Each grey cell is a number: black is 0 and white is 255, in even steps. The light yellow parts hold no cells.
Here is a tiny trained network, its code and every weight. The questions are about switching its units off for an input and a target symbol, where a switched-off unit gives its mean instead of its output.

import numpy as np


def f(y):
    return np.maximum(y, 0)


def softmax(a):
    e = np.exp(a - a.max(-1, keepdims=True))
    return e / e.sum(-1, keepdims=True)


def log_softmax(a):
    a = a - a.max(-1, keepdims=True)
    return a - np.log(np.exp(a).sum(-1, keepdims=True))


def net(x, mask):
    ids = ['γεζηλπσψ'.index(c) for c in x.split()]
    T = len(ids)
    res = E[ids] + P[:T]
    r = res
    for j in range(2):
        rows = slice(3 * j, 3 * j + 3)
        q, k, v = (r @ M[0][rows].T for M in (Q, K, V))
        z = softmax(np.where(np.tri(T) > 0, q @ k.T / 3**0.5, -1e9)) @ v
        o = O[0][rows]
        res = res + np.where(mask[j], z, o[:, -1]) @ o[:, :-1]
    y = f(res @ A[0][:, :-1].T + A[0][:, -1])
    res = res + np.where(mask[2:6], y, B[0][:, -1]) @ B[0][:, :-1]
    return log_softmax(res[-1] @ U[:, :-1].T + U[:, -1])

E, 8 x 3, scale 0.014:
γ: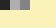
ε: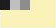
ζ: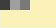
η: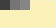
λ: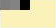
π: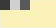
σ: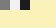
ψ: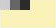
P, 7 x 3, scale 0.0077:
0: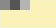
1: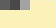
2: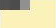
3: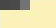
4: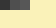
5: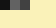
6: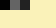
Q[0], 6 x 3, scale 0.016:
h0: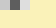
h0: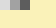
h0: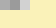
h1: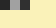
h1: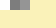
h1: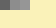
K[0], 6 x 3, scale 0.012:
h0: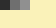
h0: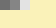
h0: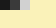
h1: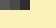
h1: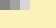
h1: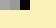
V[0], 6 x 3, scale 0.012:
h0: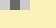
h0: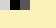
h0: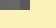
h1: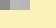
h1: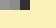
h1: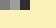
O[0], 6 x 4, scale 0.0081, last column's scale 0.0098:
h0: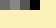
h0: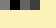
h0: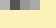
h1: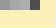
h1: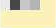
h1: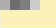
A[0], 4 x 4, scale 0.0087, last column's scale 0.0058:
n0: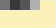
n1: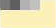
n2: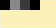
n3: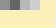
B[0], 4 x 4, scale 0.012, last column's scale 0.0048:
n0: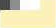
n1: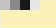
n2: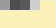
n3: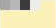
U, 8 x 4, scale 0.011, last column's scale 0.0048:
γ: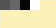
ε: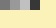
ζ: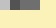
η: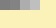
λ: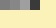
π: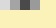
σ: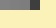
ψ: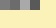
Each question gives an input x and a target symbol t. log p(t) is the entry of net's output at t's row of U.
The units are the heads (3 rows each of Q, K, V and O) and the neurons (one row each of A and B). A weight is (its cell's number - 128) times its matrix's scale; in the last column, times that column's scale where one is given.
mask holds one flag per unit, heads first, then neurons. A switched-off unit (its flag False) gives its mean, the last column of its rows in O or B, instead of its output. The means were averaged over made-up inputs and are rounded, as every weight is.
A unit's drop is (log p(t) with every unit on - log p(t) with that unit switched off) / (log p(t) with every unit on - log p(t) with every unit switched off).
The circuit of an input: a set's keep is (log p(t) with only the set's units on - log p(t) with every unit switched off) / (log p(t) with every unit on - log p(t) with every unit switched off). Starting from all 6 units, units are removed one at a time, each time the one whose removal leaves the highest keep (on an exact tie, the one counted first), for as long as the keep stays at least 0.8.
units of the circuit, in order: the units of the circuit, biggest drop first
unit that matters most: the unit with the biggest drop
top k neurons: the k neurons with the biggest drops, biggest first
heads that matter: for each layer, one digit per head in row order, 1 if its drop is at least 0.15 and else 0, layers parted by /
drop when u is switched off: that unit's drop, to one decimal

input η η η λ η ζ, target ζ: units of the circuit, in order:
(h1; h0)
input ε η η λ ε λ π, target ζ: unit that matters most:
h1
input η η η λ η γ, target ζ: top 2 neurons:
(n1; n3)
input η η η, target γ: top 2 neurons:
(n2; n0)
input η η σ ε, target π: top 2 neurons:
(n0; n3)
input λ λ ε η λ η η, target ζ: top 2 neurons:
(n1; n3)
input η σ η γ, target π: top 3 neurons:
(n0; n3; n1)
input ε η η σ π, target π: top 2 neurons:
(n0; n3)
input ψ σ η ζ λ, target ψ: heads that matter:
10
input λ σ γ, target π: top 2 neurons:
(n1; n3)
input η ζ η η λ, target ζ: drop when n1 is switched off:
0.1
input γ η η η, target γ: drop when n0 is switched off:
0.2
